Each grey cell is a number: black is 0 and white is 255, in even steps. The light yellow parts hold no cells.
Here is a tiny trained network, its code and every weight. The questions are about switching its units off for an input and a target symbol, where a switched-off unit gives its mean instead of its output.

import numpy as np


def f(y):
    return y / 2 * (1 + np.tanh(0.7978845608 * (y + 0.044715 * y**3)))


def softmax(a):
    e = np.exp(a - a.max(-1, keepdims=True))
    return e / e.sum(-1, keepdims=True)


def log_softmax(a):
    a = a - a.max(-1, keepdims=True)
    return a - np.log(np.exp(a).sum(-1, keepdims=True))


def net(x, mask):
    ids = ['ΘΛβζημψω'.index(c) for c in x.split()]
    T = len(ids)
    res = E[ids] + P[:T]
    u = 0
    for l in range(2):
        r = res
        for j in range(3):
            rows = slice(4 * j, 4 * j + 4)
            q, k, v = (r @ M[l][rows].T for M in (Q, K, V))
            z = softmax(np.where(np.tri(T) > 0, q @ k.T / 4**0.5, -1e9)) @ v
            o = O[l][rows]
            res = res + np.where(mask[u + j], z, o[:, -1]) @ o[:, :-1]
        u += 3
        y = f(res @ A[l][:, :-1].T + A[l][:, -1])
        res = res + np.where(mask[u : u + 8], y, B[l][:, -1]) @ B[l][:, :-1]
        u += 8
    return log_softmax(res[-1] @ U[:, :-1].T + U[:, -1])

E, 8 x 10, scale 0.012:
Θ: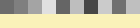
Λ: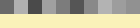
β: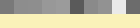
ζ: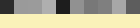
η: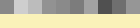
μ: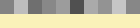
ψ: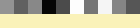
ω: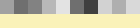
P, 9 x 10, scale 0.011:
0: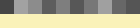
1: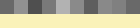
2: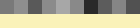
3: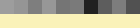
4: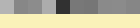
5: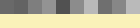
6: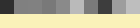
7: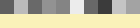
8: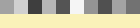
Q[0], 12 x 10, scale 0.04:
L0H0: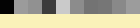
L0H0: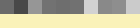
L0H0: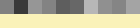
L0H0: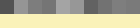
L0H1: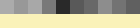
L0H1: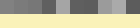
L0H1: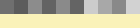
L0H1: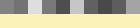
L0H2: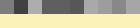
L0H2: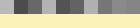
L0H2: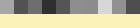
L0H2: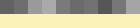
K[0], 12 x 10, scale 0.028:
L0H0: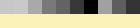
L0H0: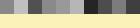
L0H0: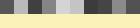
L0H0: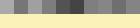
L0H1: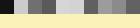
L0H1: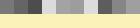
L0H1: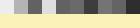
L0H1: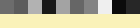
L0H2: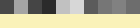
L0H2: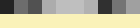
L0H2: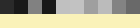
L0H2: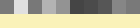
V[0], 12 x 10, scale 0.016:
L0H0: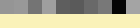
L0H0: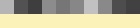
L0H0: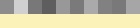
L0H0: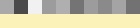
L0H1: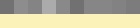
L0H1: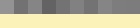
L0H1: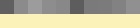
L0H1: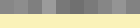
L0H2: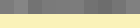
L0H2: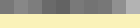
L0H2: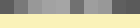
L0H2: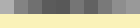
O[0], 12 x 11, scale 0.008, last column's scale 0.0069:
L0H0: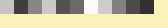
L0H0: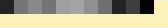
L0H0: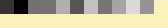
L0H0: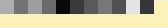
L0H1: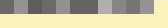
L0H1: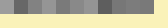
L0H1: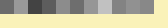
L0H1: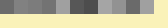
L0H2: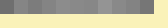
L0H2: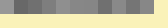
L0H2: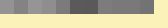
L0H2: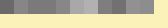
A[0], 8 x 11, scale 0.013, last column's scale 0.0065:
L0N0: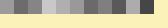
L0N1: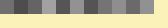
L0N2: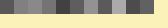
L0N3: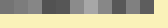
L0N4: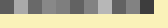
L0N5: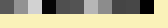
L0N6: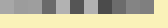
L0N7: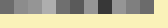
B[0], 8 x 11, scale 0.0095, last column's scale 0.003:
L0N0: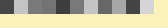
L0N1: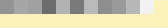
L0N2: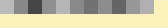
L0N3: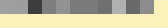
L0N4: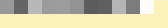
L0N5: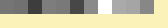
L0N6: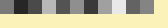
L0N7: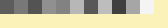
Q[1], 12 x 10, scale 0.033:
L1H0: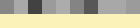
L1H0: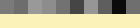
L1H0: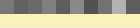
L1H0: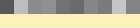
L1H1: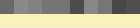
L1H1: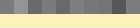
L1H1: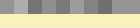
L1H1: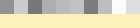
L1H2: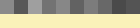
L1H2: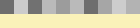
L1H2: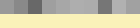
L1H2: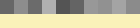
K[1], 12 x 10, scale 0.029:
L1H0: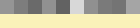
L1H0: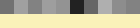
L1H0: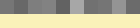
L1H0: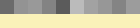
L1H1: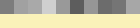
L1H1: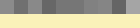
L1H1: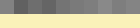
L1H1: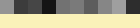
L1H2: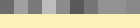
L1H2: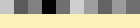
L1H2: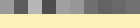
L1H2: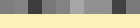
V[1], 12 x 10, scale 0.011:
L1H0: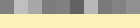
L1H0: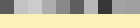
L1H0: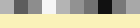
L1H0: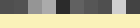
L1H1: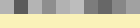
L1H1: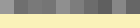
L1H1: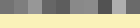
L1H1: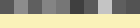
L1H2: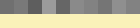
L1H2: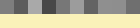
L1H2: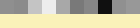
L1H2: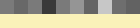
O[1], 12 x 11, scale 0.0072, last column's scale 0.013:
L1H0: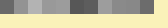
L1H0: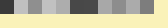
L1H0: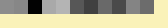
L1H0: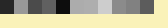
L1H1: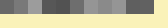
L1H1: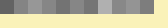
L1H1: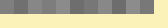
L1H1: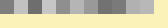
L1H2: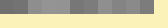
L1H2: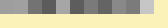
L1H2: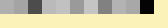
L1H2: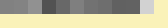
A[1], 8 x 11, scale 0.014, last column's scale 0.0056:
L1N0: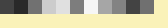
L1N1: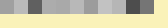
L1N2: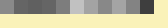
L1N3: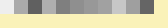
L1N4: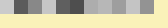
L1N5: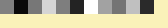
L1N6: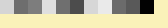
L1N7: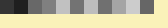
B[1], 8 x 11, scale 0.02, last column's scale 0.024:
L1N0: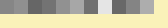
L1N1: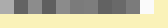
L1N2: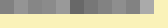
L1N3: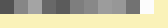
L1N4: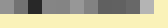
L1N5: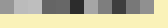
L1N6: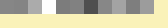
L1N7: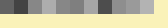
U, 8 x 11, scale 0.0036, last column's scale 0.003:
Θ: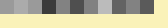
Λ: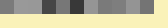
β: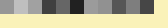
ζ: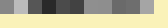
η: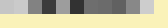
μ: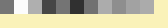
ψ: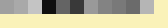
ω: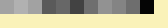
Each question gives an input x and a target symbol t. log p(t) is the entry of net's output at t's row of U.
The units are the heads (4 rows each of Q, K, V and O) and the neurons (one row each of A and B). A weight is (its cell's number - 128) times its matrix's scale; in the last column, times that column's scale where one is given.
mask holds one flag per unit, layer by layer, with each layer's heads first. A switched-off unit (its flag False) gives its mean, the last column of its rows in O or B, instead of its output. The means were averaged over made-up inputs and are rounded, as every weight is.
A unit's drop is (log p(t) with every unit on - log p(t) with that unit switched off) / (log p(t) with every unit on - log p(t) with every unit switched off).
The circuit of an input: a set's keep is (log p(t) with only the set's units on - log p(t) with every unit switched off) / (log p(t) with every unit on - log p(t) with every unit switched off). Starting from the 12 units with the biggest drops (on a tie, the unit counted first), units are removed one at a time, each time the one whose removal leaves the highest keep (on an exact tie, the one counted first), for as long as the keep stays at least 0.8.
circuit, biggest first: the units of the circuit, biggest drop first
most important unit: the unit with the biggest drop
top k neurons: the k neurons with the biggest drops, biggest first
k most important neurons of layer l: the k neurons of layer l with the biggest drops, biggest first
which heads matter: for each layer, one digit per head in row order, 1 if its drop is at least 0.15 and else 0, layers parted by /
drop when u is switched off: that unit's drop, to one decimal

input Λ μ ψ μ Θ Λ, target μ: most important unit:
L0H1
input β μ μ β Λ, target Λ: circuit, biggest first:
(L0H0, L1N7, L1H2)
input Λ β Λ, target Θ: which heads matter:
100 / 001
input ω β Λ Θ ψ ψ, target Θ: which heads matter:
110 / 001
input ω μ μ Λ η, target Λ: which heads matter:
100 / 001
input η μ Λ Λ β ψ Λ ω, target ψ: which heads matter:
000 / 101
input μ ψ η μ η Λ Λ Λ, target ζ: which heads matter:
010 / 101
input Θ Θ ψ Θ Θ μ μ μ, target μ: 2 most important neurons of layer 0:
(L0N0, L0N1)
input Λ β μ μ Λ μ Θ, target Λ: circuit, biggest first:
(L1N7, L1H2, L0H0)
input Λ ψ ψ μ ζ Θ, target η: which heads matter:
110 / 101
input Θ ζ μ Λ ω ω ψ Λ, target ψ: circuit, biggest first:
(L1H0, L1H2, L0H1)
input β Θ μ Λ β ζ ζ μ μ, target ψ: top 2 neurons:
(L1N1, L1N3)
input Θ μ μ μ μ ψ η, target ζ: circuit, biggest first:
(L0H1, L0N6, L1H0)
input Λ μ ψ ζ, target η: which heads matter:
010 / 101
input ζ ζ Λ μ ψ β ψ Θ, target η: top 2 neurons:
(L1N1, L1N3)
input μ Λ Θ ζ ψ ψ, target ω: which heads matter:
110 / 001
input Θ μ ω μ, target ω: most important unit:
L1N6
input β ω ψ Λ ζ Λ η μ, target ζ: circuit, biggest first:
(L0N6, L1H0, L0H1)
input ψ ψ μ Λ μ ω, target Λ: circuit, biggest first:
(L1N7, L0H0)
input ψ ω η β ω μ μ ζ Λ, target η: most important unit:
L1H0
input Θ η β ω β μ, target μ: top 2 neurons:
(L1N1, L1N4)
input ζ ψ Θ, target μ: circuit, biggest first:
(L0H1, L0N0, L1H0, L0N1)
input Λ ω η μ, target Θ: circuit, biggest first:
(L1N0, L0H0, L1H2)
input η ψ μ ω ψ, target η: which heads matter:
110 / 001
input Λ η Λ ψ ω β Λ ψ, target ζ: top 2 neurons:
(L1N4, L0N3)
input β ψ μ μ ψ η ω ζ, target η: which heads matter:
110 / 100
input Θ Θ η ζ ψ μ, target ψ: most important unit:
L1H0
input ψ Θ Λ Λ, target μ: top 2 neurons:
(L0N5, L0N0)
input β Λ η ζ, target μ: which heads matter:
100 / 001
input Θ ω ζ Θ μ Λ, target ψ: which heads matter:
110 / 001
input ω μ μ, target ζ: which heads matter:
100 / 001
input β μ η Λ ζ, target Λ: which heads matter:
100 / 001
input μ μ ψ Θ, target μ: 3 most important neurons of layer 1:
(L1N1, L1N4, L1N7)
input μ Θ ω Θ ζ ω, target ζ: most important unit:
L1N4
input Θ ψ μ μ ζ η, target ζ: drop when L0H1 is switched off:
1.2
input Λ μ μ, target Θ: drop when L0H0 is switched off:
1.1
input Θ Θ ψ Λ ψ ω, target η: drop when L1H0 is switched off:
0.2
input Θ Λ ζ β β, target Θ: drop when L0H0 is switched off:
1.1
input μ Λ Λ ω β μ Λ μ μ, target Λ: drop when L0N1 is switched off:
0.0
